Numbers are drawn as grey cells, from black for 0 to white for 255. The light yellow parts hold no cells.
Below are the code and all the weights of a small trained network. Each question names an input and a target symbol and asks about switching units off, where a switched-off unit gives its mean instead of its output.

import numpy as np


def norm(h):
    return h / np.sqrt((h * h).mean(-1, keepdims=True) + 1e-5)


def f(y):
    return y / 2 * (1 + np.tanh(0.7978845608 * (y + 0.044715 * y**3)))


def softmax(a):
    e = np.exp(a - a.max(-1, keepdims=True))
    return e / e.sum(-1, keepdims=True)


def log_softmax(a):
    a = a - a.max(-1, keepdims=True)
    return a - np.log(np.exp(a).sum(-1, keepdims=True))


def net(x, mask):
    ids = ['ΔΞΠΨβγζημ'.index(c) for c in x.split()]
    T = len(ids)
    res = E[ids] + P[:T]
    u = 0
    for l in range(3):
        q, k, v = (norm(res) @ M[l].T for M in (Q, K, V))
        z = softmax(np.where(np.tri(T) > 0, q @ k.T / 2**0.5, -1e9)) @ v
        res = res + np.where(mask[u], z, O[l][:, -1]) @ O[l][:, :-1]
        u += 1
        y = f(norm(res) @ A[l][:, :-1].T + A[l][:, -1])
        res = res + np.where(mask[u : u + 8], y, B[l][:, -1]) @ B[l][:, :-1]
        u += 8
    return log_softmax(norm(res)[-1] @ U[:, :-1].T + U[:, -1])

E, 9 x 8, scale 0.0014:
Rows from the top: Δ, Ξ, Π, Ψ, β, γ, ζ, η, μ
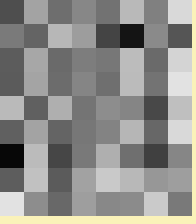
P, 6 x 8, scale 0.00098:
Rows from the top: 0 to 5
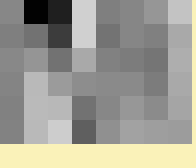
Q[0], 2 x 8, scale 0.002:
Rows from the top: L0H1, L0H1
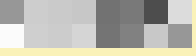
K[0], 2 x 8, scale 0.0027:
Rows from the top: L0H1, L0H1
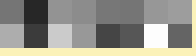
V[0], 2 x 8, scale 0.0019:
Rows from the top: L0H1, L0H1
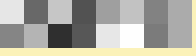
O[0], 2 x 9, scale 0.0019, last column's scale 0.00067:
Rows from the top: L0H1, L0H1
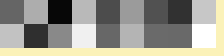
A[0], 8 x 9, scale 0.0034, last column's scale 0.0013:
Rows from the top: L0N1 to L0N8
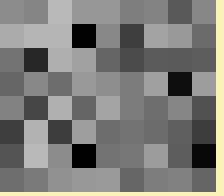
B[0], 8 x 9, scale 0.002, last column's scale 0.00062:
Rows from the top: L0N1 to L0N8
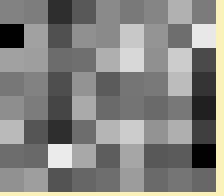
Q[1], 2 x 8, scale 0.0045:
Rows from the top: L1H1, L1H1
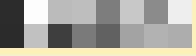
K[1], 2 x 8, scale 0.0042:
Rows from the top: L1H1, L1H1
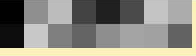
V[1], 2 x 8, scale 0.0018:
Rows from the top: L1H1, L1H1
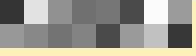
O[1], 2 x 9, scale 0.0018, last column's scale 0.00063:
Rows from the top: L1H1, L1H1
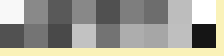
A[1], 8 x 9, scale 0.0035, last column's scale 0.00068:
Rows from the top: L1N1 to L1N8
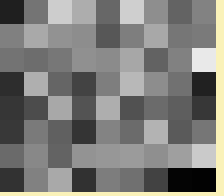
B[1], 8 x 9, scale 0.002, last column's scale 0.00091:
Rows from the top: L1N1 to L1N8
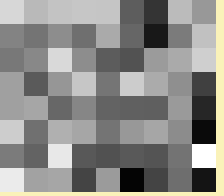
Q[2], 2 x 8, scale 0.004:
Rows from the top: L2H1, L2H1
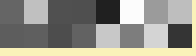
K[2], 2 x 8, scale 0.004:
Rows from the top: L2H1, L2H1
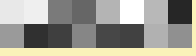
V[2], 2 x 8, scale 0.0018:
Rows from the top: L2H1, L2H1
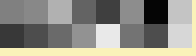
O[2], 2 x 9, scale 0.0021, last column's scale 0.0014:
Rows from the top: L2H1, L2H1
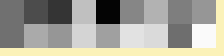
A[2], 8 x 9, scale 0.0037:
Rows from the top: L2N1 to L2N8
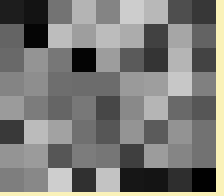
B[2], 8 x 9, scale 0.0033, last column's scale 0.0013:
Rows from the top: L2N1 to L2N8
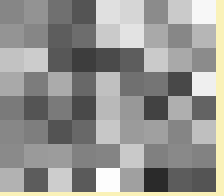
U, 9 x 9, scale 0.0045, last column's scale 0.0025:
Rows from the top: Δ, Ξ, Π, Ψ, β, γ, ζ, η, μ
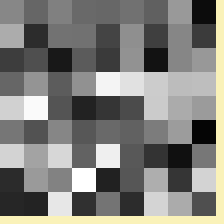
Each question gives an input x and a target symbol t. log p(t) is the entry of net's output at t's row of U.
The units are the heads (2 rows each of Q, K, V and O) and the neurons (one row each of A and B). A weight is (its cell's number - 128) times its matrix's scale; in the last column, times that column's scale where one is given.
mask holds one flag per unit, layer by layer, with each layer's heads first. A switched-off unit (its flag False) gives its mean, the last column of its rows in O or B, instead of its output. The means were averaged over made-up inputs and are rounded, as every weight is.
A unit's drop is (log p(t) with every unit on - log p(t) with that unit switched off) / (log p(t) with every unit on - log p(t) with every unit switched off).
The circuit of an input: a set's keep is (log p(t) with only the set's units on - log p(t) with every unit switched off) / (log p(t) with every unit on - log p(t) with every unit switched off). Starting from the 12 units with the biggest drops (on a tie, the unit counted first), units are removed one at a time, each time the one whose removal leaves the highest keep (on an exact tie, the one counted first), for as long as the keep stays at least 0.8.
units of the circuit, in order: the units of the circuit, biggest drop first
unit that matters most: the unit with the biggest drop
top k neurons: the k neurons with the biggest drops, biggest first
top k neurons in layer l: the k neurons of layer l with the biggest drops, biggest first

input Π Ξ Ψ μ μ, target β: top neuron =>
(L2N3)
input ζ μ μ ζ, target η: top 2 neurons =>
(L0N6 L1N4)
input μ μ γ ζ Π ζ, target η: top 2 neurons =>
(L0N6 L1N8)
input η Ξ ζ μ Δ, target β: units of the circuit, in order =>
(L2H1 L2N3)
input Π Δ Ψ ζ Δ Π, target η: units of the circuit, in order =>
(L1N1 L2N1 L2H1 L0N3)
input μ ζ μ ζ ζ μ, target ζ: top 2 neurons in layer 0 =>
(L0N1 L0N6)
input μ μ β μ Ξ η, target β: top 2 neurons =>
(L0N2 L1N1)
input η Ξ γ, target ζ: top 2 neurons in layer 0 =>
(L0N2 L0N3)
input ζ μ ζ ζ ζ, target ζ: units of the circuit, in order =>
(L1N8 L2N8)
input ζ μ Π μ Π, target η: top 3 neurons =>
(L1N1 L2N1 L0N3)
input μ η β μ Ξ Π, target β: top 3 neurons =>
(L0N2 L2N1 L0N3)
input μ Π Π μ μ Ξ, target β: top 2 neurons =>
(L0N3 L2N3)
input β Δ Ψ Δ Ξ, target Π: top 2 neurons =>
(L2N5 L0N3)
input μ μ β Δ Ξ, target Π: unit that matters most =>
L1H1
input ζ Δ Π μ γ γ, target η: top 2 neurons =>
(L1N1 L2N1)
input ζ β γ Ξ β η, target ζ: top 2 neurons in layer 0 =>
(L0N2 L0N3)
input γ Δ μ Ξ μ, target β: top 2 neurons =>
(L0N2 L2N3)
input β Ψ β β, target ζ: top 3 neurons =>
(L1N8 L2N8 L0N4)
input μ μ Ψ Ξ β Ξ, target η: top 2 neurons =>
(L0N7 L1N1)
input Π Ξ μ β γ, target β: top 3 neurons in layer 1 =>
(L1N1 L1N3 L1N6)
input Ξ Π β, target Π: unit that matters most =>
L2H1
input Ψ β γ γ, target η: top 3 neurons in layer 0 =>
(L0N3 L0N1 L0N4)
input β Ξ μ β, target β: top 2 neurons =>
(L2N3 L1N1)
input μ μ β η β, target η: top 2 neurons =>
(L0N6 L1N8)
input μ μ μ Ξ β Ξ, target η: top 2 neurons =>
(L0N7 L0N2)
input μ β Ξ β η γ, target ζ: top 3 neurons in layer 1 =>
(L1N8 L1N5 L1N7)
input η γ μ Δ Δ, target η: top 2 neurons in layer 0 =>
(L0N3 L0N2)
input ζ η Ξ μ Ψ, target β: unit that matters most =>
L1H1
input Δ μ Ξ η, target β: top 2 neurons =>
(L0N2 L0N3)
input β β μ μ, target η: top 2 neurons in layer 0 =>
(L0N3 L0N4)
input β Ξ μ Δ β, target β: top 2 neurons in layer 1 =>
(L1N1 L1N3)
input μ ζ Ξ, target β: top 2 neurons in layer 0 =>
(L0N3 L0N1)
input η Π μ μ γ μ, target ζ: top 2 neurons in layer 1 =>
(L1N1 L1N4)
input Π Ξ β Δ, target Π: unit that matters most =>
L2H1
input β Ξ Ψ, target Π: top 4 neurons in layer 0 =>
(L0N3 L0N2 L0N1 L0N4)
